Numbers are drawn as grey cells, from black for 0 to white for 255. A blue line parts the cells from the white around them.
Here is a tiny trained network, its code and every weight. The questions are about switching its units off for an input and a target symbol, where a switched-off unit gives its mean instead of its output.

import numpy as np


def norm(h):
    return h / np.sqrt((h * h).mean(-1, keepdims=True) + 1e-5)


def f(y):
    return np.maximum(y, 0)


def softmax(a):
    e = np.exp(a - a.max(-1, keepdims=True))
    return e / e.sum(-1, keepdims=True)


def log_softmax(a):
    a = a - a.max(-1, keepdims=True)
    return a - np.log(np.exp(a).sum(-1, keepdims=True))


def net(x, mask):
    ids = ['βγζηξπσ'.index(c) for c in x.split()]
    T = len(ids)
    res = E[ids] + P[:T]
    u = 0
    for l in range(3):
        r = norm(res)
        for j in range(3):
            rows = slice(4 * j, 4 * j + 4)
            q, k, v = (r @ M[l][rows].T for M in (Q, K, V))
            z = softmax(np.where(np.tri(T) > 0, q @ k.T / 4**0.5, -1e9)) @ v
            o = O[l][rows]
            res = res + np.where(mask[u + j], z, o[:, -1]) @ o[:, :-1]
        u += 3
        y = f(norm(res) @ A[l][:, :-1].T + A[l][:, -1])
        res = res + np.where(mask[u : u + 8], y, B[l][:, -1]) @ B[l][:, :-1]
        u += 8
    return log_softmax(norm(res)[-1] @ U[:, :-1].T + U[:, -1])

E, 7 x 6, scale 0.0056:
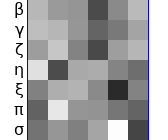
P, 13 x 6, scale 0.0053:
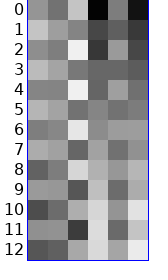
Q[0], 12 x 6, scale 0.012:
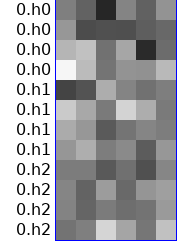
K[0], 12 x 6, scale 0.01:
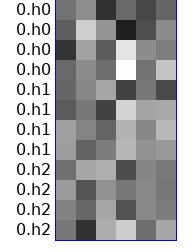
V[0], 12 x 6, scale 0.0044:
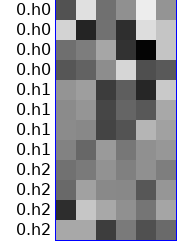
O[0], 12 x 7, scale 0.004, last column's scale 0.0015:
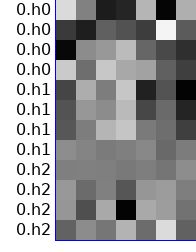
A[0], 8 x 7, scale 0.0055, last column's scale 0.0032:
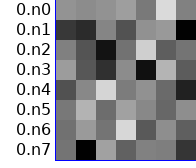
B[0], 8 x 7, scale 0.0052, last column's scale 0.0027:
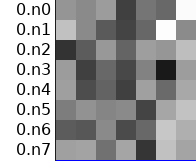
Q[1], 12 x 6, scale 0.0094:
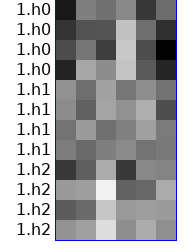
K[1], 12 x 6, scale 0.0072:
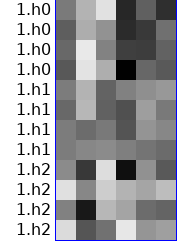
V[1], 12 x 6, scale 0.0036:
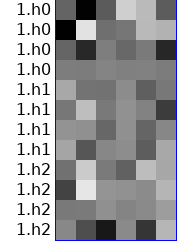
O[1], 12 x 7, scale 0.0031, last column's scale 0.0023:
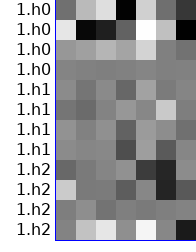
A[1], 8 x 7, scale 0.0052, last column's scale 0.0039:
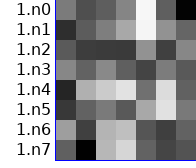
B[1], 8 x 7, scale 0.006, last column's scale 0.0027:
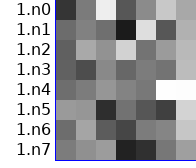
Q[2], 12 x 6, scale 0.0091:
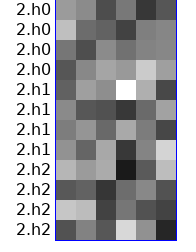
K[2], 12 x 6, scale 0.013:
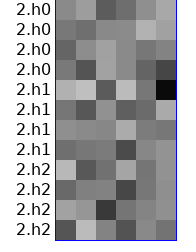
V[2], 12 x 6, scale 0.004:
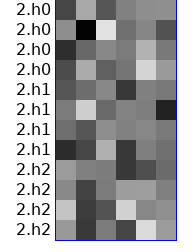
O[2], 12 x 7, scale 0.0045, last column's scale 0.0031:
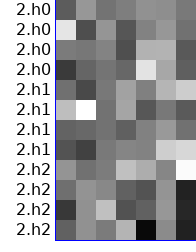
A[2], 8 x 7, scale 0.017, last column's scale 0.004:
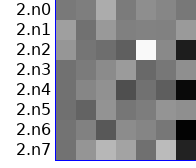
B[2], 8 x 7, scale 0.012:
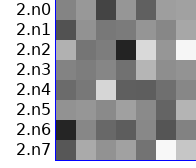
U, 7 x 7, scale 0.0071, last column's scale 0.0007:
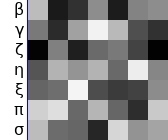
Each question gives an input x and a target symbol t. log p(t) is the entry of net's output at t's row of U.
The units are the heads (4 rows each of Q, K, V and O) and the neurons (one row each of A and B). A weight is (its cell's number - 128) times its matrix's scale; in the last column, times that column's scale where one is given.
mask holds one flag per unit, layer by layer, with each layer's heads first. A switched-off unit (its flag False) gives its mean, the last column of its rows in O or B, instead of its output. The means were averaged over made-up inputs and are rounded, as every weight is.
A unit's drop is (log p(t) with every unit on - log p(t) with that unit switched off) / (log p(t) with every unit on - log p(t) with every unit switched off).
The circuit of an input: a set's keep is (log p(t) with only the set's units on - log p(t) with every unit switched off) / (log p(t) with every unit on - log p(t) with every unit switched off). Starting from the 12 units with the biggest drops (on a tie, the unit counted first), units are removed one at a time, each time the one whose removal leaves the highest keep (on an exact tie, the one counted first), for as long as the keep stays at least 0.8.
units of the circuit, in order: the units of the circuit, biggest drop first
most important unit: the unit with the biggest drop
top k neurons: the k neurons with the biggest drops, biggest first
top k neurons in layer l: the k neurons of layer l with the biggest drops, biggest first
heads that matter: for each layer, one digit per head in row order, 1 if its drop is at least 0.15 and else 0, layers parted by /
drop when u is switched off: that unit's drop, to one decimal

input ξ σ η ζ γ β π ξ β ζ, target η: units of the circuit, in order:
[0.h1; 2.n2]
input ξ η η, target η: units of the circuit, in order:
[0.h0; 2.n2]
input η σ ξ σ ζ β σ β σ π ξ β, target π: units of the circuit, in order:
[0.h1; 0.h0; 2.n2; 2.n7]
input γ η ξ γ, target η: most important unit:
0.h0
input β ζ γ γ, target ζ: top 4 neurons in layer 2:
[2.n2; 2.n7; 2.n6; 2.n3]
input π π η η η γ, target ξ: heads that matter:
100 / 000 / 000
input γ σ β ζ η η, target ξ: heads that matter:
100 / 100 / 000
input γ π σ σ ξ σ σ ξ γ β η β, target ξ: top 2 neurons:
[0.n3; 2.n2]
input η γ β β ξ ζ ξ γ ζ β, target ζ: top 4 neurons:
[2.n2; 0.n3; 2.n7; 2.n6]
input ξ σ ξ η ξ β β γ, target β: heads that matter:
110 / 100 / 000
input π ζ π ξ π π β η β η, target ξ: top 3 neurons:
[0.n3; 2.n2; 2.n7]
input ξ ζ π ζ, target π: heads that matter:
010 / 001 / 010
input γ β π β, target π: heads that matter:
010 / 000 / 000
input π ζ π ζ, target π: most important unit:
2.h1
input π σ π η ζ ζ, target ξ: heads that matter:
110 / 000 / 000
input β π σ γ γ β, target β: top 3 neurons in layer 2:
[2.n2; 2.n7; 2.n1]
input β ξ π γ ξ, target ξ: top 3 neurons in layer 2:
[2.n2; 2.n4; 2.n7]
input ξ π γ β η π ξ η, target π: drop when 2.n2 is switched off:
0.3
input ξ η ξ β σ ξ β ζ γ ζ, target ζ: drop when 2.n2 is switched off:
0.5
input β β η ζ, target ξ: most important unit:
0.n3
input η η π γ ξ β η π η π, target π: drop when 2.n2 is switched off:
0.2
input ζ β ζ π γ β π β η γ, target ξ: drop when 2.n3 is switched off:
0.0
